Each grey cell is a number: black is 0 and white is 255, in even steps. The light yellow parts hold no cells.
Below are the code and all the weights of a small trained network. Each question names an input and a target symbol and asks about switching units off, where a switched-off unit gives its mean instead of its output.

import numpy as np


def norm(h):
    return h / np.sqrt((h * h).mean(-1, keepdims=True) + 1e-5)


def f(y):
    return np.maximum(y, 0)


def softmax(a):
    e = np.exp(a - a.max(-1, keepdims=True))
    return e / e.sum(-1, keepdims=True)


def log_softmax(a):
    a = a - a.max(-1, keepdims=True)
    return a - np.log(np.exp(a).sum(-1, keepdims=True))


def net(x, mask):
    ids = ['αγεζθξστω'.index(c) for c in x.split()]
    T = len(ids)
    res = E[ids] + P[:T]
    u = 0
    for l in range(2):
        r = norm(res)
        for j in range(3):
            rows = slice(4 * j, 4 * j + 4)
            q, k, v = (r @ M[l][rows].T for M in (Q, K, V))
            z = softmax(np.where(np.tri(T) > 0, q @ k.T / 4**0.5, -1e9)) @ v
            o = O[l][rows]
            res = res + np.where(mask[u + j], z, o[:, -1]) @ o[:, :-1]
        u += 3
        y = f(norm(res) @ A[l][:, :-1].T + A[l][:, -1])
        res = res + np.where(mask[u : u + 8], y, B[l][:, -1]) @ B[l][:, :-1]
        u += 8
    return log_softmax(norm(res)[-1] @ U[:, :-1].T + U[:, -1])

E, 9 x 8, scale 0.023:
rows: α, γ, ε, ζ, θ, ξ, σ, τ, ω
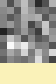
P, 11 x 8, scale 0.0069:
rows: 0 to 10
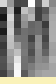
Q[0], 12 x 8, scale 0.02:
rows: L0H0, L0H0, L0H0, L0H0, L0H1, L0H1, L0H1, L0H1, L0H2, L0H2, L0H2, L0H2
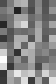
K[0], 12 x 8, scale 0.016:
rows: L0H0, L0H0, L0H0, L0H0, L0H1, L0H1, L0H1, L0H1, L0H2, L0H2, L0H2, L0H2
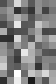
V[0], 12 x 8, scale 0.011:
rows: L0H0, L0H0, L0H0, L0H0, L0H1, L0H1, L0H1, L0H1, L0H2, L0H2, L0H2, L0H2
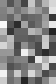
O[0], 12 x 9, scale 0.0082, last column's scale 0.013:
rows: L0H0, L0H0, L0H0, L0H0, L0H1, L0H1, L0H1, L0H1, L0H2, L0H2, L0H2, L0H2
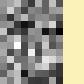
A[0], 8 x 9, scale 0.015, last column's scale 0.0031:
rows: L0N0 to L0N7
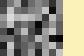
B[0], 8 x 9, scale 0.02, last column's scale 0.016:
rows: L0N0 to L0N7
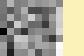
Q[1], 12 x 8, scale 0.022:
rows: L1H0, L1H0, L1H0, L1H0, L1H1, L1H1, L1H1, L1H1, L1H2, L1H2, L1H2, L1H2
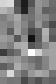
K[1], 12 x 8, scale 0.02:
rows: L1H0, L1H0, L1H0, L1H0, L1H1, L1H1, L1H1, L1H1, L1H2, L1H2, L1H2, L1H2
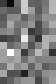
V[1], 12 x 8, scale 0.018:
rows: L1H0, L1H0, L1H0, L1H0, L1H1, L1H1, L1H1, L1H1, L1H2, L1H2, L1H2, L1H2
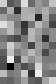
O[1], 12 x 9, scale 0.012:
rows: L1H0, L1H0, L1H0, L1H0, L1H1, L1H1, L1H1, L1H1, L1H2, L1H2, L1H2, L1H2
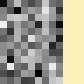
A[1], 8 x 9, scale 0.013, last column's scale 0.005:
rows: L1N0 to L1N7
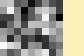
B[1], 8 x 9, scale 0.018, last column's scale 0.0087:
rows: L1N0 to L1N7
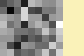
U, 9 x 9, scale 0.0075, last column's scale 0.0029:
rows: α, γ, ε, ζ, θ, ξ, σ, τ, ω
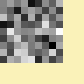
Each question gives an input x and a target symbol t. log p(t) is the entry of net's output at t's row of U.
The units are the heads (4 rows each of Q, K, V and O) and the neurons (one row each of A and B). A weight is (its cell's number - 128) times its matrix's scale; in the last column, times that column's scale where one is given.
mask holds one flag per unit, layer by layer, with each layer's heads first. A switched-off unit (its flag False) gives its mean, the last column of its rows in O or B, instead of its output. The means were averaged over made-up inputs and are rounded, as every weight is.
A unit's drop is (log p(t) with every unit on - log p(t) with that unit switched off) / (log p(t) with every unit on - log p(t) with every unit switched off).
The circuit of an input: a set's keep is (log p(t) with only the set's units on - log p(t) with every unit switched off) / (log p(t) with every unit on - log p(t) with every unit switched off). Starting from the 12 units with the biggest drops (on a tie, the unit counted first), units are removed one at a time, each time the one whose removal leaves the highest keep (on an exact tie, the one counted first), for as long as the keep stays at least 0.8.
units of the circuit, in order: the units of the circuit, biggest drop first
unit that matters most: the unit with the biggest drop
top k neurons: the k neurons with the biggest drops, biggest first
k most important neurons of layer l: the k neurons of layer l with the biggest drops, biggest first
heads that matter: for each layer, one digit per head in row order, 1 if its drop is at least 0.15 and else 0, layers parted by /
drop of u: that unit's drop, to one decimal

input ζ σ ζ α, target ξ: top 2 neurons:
L0N4, L0N1
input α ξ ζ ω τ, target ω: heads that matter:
111 / 001
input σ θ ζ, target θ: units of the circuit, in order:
L1H0
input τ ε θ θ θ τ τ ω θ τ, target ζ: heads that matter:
100 / 101
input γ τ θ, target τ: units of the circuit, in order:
L0H1, L1H0, L0H2, L0N6
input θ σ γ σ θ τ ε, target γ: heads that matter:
111 / 100
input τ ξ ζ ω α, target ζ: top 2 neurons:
L0N4, L1N3
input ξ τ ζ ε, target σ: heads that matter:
111 / 111
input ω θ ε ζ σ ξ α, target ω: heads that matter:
110 / 001
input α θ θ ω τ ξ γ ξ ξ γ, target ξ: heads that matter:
001 / 100
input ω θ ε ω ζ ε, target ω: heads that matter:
110 / 001
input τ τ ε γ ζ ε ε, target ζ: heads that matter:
100 / 100
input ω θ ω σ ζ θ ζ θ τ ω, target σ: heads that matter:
010 / 000
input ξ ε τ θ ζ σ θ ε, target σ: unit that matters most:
L0H2
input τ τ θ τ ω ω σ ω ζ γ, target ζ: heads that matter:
100 / 100
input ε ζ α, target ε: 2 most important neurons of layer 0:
L0N7, L0N6
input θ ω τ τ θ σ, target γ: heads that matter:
101 / 100
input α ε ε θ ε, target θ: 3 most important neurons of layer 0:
L0N4, L0N3, L0N1
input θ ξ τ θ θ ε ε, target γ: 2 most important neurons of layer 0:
L0N7, L0N4
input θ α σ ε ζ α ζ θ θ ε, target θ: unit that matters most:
L0N6
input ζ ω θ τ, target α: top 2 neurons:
L0N7, L0N4
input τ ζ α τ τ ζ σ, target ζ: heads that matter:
100 / 101
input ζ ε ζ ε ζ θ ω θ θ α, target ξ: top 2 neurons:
L0N4, L0N2
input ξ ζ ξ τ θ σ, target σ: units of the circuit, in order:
L1H2, L0H0
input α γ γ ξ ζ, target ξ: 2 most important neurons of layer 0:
L0N7, L0N3
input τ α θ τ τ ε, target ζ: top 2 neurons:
L0N6, L0N4
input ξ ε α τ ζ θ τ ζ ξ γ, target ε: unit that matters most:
L0H1
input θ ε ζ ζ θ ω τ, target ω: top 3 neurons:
L0N5, L0N4, L0N2
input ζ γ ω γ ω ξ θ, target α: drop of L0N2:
0.1
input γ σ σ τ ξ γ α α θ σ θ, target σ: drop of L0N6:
0.2
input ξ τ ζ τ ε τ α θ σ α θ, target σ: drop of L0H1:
0.1
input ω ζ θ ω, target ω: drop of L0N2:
0.1
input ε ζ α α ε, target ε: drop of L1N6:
0.0
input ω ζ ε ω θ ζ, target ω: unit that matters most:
L0H1
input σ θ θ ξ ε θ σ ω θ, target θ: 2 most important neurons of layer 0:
L0N3, L0N6
